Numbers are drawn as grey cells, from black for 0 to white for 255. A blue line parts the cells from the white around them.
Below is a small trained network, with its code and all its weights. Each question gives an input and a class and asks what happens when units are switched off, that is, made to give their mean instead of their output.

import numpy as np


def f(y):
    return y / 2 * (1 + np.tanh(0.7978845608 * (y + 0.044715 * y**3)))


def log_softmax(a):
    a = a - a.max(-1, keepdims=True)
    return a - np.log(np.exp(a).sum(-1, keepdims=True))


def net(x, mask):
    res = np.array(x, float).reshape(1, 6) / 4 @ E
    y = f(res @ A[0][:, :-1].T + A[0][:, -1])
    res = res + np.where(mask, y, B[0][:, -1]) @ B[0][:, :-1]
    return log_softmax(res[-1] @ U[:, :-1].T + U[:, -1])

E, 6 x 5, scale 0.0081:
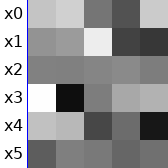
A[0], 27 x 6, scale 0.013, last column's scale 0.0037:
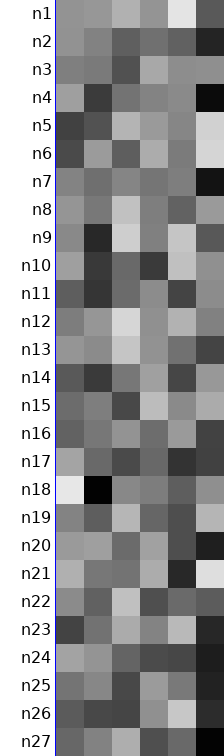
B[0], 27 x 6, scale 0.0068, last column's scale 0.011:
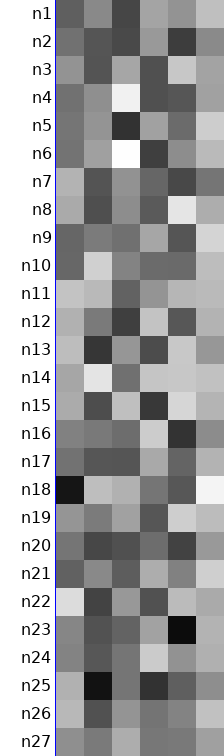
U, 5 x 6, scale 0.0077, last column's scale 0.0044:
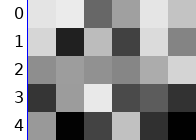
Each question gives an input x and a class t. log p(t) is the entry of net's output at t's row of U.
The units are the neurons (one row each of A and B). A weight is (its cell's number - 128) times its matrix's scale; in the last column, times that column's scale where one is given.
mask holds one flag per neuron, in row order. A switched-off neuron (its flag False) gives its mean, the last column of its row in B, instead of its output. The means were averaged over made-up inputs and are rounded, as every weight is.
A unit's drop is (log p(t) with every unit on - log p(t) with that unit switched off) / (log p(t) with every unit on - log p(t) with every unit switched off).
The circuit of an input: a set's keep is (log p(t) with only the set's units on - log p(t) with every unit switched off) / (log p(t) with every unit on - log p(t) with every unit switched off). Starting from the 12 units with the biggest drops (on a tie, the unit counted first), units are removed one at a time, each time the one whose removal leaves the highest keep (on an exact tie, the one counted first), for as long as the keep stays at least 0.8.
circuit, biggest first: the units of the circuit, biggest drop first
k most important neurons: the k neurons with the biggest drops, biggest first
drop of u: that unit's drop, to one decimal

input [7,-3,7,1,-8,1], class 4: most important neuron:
(n23)
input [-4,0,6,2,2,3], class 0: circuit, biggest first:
(n14, n11)
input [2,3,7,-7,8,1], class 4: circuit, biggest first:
(n24, n20, n17)
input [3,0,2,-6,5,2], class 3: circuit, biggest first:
(n14, n11)
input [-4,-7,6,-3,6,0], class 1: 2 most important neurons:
(n15, n25)
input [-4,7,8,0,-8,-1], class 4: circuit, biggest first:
(n23, n12)
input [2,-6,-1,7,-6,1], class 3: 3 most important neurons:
(n18, n10, n4)
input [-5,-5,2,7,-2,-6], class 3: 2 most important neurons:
(n18, n4)
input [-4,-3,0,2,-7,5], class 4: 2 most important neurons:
(n23, n9)
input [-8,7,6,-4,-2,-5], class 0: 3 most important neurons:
(n14, n5, n11)
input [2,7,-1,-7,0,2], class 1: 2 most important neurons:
(n18, n22)
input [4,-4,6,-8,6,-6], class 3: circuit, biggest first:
(n6, n14)
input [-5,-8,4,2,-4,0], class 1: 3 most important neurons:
(n15, n26, n3)
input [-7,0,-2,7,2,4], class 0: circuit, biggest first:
(n14)
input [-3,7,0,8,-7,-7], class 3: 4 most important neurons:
(n18, n4, n9, n10)
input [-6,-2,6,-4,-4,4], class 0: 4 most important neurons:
(n14, n11, n18, n5)
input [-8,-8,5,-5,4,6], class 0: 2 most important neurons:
(n14, n11)
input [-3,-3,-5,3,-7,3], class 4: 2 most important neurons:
(n23, n9)
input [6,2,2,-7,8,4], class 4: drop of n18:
0.2
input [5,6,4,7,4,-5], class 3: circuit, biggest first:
(n18)
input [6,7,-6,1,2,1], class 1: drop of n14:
0.1
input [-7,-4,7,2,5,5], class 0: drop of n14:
0.5
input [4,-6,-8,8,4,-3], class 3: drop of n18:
0.5
